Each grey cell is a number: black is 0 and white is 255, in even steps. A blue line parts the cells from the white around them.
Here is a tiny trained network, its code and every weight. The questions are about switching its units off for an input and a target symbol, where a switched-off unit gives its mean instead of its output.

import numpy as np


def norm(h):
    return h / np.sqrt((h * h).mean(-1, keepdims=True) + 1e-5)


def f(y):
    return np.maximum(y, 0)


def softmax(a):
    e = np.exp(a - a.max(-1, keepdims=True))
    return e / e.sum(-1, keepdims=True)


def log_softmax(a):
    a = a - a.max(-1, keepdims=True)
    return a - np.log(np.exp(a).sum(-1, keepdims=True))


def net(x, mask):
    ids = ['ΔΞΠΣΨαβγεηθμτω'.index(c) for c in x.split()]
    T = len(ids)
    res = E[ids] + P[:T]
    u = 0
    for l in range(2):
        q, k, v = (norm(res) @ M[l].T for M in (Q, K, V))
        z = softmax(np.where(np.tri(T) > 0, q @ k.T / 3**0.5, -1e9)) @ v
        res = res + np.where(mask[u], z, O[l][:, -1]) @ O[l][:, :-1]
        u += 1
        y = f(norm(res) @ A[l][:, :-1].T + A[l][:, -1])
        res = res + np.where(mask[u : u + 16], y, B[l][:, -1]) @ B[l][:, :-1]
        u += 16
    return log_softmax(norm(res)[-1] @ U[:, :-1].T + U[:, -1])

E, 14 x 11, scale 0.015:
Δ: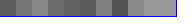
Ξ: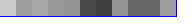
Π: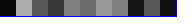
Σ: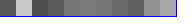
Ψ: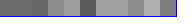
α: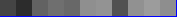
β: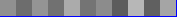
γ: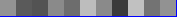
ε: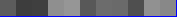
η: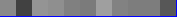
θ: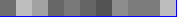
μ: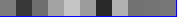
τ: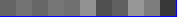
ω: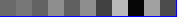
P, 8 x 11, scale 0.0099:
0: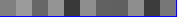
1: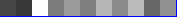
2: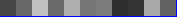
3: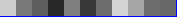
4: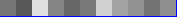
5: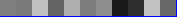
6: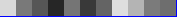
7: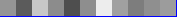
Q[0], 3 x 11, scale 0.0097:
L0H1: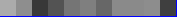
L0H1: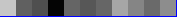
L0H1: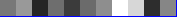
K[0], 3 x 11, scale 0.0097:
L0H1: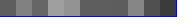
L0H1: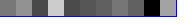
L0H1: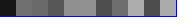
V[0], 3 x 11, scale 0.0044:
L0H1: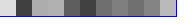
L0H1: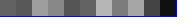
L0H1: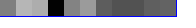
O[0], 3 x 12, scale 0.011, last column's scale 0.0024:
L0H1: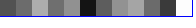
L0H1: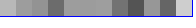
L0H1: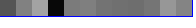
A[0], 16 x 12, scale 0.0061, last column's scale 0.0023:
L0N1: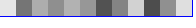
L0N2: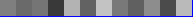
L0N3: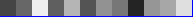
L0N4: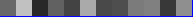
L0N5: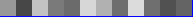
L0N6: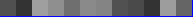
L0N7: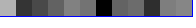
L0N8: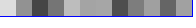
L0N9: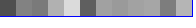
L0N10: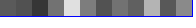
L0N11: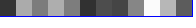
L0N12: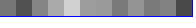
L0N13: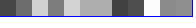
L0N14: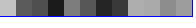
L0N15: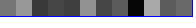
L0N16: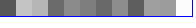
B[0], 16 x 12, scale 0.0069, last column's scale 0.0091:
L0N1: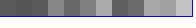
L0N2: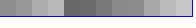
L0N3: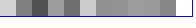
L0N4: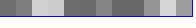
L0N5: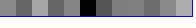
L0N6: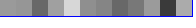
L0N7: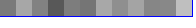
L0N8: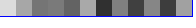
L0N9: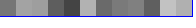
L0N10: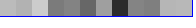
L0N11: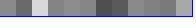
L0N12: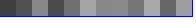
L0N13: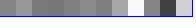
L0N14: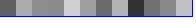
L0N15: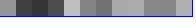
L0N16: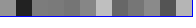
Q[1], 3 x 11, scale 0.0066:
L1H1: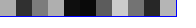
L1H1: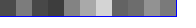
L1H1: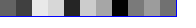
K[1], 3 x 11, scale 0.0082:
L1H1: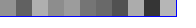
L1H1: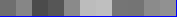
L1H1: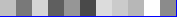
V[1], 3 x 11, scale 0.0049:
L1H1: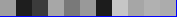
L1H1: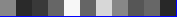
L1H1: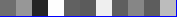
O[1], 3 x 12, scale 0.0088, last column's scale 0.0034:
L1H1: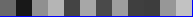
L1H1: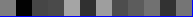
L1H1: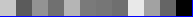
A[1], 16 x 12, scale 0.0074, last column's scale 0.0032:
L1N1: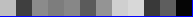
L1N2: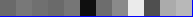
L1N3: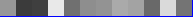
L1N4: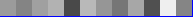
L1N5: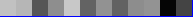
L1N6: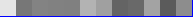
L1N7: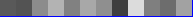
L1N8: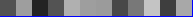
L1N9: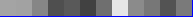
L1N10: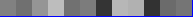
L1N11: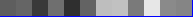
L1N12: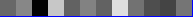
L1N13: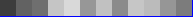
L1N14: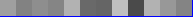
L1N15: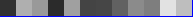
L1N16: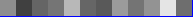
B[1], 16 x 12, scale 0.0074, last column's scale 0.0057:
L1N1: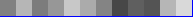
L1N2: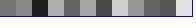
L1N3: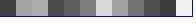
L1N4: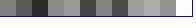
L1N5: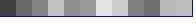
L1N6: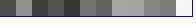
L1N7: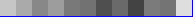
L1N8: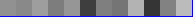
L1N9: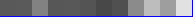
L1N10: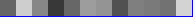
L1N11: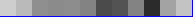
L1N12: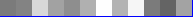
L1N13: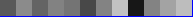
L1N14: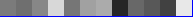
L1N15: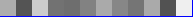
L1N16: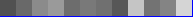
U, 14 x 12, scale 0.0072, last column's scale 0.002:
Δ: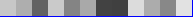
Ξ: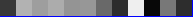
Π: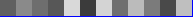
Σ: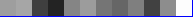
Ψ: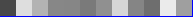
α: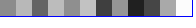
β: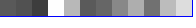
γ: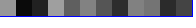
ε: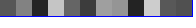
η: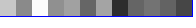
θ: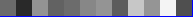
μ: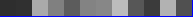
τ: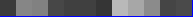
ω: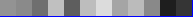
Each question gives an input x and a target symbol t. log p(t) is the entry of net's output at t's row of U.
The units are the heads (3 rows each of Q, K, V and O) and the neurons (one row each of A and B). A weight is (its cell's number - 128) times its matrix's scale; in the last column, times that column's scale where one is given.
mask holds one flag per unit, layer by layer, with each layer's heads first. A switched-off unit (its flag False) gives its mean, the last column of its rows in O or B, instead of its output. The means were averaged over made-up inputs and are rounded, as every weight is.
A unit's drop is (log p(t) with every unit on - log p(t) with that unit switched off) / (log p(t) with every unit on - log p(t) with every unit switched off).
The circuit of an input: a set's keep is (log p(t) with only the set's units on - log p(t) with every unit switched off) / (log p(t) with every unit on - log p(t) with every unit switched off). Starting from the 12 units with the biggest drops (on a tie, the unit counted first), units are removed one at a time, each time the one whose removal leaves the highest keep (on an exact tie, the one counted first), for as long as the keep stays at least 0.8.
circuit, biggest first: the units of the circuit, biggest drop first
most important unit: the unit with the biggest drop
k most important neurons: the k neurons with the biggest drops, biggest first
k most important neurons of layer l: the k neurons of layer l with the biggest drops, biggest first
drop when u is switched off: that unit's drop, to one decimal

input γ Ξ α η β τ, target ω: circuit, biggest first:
(L1N5 L0N13)
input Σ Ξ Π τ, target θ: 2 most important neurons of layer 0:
(L0N15 L0N4)
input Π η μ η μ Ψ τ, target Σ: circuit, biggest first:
(L0H1)
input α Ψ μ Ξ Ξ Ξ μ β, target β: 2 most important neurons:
(L1N2 L1N4)
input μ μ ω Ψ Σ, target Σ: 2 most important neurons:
(L0N16 L1N11)
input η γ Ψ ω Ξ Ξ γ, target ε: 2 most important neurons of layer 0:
(L0N8 L0N3)
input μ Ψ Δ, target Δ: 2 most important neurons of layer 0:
(L0N11 L0N9)
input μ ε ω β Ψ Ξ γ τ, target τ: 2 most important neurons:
(L0N5 L0N3)
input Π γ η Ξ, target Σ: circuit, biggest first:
(L0H1 L1H1 L0N15)
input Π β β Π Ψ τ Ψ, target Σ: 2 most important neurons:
(L0N15 L0N8)
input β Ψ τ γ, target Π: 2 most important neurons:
(L0N14 L0N3)
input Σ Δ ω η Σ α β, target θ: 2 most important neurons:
(L0N15 L1N15)
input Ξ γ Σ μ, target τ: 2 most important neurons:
(L1N2 L0N7)
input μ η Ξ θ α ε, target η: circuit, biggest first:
(L0N10)
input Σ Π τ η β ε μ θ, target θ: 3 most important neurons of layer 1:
(L1N4 L1N14 L1N2)
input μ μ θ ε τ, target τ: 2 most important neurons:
(L0N5 L1N2)
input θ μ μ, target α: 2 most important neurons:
(L0N10 L0N6)
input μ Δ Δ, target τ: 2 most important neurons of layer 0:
(L0N13 L0N3)
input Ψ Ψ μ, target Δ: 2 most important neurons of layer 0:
(L0N9 L0N10)
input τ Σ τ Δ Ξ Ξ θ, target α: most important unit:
L0H1
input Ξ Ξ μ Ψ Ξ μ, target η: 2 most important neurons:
(L0N10 L0N9)
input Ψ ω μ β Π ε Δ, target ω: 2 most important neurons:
(L1N12 L0N8)
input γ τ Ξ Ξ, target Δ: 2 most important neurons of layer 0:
(L0N4 L0N1)
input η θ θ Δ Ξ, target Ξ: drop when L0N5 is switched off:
0.1
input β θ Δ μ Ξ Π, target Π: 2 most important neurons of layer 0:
(L0N15 L0N3)
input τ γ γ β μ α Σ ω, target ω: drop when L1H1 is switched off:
-0.1
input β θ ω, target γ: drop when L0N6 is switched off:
0.1
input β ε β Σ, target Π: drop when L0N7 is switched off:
0.0
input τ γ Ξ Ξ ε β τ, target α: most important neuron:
(L0N4)
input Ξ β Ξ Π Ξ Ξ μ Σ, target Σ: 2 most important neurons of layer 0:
(L0N16 L0N10)
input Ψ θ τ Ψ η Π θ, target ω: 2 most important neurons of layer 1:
(L1N12 L1N3)
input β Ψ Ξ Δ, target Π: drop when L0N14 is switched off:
0.2
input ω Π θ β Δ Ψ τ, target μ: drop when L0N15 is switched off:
0.9
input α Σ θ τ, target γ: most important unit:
L0N15
